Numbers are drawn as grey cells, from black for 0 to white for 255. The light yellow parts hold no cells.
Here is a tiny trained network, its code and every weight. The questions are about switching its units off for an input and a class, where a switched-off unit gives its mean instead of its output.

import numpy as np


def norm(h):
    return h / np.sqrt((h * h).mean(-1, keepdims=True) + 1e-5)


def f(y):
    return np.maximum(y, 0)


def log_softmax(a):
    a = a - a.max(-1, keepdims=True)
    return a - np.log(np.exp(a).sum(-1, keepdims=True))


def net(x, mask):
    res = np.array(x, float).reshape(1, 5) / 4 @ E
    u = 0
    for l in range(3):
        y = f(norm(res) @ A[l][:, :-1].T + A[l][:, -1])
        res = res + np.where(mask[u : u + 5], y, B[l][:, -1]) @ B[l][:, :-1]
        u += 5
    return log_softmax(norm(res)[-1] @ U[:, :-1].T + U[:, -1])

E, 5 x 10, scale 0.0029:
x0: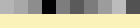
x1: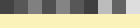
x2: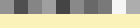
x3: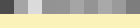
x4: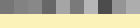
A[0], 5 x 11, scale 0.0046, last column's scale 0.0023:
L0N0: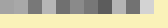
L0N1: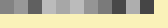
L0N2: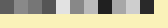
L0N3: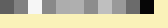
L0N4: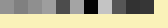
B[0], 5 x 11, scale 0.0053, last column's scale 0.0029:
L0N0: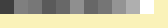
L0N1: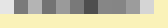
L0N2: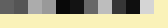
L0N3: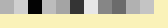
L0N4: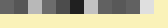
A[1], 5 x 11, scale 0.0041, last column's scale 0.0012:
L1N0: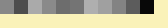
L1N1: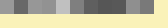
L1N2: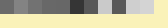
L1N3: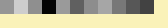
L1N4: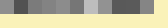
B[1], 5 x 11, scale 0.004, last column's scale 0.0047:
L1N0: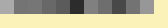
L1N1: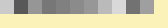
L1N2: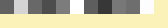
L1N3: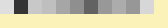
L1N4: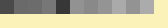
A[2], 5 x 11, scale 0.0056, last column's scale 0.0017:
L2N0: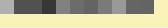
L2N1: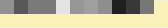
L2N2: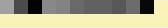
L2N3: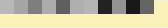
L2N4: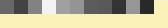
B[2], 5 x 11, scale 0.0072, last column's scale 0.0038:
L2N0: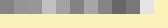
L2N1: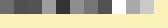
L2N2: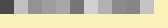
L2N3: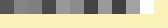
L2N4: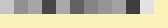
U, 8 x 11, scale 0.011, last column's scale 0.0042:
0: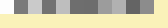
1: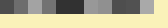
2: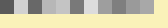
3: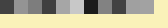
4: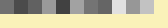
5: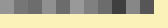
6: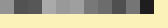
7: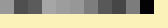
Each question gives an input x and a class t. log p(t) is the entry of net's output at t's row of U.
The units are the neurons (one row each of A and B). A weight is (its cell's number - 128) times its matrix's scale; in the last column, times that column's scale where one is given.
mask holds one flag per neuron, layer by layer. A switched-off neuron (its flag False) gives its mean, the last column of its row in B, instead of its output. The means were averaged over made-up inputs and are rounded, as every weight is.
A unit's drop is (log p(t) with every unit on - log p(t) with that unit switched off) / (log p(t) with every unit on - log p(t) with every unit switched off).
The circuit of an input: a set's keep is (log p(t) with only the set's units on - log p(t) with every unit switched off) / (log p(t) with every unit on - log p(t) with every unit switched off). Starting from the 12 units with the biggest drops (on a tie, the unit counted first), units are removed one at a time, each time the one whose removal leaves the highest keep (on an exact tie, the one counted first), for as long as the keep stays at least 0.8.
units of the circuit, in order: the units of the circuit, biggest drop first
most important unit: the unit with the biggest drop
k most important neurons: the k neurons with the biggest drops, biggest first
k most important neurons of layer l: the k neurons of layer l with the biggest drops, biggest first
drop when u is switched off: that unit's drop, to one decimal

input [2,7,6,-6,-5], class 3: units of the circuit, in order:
L1N2
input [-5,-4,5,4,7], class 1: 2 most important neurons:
L0N2, L1N3
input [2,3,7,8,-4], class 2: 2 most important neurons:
L0N3, L2N1
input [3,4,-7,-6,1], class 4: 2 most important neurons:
L2N1, L1N3
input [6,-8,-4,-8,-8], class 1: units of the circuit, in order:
L0N4, L2N4
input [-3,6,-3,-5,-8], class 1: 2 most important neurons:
L0N4, L2N3
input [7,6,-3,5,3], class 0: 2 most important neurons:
L1N3, L2N3
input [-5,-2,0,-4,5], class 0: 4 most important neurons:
L0N1, L2N4, L0N4, L0N3
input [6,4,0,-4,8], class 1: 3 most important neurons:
L0N2, L2N4, L0N1
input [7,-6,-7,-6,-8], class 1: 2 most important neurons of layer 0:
L0N4, L0N1
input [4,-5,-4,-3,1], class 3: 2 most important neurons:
L2N3, L0N1
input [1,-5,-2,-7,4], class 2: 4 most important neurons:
L2N2, L1N2, L0N4, L2N0
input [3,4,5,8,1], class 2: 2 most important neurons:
L0N3, L2N1
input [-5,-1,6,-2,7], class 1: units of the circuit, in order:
L0N2
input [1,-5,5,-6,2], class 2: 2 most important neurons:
L1N2, L2N2
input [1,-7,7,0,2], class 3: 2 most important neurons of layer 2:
L2N3, L2N1
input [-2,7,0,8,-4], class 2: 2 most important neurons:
L0N3, L2N3
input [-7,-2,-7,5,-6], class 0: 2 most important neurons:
L2N4, L0N1
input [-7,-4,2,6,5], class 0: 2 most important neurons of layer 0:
L0N1, L0N4
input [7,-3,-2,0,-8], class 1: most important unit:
L0N4
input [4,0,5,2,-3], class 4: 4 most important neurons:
L2N4, L0N0, L0N2, L0N1
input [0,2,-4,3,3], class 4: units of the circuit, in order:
L2N1, L0N0
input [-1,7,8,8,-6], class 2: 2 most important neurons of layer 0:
L0N3, L0N2
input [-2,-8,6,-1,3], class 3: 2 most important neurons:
L2N3, L2N1
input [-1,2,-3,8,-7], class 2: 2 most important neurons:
L0N3, L0N2
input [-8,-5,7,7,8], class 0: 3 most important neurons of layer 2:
L2N4, L2N1, L2N2
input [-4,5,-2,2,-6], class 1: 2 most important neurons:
L0N4, L2N3
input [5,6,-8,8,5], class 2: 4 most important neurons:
L0N3, L2N3, L2N4, L0N1
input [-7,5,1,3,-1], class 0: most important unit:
L2N4
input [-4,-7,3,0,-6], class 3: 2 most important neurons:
L2N3, L0N2
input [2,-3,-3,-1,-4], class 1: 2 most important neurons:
L0N4, L1N2
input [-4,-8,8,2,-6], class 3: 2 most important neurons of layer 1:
L1N3, L1N4
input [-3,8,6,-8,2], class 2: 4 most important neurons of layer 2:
L2N2, L2N3, L2N1, L2N0
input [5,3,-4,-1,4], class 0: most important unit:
L1N3
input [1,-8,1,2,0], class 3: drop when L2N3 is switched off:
0.2
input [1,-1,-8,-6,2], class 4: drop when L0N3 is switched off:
0.1
